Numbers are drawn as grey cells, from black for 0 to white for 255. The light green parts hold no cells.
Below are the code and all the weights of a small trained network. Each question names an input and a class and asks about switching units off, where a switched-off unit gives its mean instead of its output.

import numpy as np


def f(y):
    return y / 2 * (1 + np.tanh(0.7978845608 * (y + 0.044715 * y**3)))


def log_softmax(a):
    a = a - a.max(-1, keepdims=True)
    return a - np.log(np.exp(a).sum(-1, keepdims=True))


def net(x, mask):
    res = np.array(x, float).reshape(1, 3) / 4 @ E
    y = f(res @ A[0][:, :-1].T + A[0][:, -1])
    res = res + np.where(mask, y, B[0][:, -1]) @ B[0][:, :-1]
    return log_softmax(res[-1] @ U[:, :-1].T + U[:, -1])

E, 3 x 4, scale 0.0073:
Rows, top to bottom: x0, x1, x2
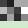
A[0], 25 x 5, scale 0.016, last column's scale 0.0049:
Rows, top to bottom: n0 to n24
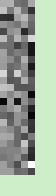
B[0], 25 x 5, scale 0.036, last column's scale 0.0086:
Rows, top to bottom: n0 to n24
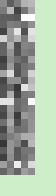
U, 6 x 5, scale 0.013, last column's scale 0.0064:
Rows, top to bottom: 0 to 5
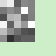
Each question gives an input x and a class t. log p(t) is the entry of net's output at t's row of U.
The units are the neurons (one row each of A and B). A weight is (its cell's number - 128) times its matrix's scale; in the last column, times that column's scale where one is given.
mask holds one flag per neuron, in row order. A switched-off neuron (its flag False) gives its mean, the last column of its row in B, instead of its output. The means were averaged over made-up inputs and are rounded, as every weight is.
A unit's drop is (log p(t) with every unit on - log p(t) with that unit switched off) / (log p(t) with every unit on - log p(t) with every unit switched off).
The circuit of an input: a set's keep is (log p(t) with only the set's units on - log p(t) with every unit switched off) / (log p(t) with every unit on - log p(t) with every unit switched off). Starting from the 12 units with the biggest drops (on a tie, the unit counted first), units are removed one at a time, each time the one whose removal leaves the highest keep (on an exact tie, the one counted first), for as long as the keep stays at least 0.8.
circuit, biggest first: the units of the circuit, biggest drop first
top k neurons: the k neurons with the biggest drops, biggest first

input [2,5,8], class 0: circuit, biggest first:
(n14)
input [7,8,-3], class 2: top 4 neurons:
(n20, n11, n12, n23)
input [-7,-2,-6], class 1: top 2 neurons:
(n12, n14)
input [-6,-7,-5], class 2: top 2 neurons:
(n4, n2)
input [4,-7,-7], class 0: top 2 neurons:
(n10, n5)
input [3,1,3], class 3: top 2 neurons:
(n10, n12)
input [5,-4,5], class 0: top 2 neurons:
(n14, n12)
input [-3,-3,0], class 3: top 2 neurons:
(n2, n20)
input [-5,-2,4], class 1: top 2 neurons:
(n12, n10)
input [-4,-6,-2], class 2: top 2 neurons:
(n4, n2)
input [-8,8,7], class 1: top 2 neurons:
(n12, n0)
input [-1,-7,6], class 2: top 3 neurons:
(n4, n10, n5)
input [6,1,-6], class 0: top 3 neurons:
(n10, n5, n12)
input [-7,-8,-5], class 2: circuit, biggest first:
(n4)
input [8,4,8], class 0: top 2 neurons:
(n14, n12)
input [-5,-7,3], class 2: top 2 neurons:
(n4, n2)
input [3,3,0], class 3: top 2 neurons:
(n12, n4)
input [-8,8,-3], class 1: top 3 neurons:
(n12, n0, n4)
